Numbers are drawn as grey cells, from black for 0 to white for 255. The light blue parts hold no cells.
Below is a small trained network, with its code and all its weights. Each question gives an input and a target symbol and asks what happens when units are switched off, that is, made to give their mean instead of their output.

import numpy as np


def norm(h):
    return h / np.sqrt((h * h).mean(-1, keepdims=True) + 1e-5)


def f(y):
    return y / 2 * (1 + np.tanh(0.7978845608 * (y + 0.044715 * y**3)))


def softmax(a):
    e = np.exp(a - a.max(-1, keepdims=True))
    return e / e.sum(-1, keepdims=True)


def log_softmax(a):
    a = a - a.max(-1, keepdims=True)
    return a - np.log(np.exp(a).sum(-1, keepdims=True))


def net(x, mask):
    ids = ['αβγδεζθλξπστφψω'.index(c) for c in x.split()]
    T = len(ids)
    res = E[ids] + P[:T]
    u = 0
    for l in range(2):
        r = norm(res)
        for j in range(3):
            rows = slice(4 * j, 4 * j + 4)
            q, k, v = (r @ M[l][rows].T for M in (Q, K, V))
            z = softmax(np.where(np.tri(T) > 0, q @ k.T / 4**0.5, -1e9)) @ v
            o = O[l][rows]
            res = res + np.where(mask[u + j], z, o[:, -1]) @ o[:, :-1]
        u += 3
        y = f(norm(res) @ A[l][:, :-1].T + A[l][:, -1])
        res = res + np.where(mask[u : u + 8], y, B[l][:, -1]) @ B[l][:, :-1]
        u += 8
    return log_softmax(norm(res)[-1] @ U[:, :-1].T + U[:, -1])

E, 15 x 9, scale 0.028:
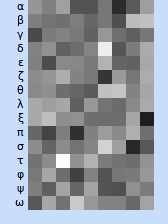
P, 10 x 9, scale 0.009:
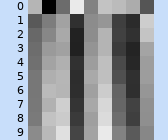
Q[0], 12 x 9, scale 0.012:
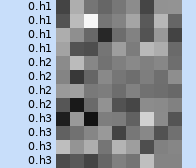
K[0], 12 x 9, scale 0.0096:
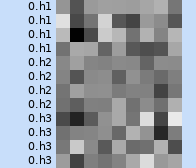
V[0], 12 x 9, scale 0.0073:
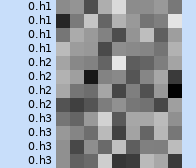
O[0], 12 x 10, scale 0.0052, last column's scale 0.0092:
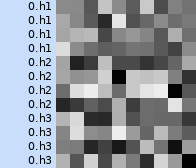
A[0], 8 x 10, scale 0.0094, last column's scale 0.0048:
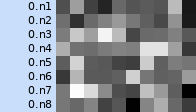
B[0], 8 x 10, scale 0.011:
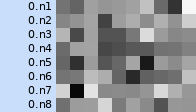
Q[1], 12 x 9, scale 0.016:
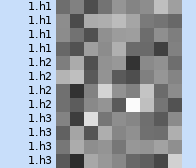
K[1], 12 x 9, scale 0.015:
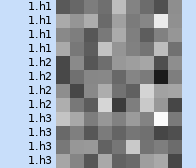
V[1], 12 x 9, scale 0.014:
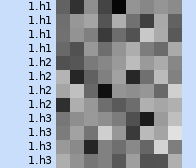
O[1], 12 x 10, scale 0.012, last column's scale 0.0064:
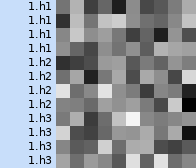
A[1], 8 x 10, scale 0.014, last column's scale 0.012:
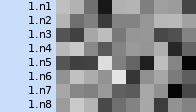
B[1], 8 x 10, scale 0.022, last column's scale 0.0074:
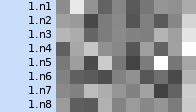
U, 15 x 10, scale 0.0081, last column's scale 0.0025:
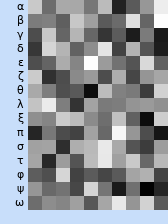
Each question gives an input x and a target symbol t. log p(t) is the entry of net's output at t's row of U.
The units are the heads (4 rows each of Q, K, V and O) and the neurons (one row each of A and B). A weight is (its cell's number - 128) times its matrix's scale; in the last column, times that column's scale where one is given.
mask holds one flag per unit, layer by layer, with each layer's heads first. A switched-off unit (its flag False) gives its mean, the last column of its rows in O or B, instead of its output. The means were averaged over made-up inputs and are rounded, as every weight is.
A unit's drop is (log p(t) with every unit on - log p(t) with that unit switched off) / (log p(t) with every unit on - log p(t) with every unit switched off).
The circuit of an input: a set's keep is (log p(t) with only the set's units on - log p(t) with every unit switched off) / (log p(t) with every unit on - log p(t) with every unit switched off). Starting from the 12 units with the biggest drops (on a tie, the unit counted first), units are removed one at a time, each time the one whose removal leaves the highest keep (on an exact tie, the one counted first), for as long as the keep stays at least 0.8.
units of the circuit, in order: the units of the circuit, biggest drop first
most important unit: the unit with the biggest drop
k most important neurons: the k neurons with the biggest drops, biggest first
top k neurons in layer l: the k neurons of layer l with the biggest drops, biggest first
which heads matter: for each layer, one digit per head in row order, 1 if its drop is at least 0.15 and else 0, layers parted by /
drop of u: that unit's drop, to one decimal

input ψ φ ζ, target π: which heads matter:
000 / 010
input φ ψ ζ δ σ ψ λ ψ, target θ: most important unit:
1.h1
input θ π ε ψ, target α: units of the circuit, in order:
(1.h2; 0.h3; 0.n4)
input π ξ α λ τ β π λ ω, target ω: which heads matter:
010 / 010
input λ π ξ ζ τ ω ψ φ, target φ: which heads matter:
010 / 000
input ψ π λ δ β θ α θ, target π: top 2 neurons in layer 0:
(0.n8; 0.n1)
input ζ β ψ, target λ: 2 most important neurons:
(0.n8; 1.n1)
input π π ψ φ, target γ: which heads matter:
000 / 100
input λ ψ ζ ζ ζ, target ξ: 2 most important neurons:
(0.n1; 1.n7)
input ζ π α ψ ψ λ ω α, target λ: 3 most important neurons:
(0.n8; 1.n1; 0.n1)
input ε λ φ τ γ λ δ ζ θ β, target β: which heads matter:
010 / 000
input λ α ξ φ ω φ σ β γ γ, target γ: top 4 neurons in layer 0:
(0.n7; 0.n6; 0.n3; 0.n1)
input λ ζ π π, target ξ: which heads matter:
000 / 000
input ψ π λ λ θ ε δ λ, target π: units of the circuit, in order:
(1.h2)
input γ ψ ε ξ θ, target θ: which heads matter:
010 / 100
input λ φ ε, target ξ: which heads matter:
000 / 010
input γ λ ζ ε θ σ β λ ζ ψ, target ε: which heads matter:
011 / 010
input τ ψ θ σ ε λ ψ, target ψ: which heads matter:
000 / 010
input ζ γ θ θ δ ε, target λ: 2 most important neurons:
(1.n1; 0.n8)
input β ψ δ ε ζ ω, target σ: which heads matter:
001 / 001
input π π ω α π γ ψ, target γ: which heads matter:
000 / 100
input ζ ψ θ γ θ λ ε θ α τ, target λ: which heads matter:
000 / 001
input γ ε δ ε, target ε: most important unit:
0.h2
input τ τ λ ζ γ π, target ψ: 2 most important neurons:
(1.n6; 0.n1)
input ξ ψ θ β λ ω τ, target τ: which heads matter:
111 / 000
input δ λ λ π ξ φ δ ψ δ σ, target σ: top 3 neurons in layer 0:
(0.n7; 0.n1; 0.n3)
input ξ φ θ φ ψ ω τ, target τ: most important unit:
0.h3
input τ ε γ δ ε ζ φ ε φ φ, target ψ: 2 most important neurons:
(0.n1; 1.n6)
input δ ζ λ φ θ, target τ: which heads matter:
001 / 100
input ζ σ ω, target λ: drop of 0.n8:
0.2
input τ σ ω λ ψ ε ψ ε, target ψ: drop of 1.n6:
0.2
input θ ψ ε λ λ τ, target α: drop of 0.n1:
0.1
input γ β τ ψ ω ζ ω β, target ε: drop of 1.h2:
0.3
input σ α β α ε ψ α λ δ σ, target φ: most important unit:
1.h3
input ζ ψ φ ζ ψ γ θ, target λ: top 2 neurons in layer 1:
(1.n1; 1.n2)
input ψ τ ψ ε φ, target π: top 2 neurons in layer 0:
(0.n1; 0.n8)
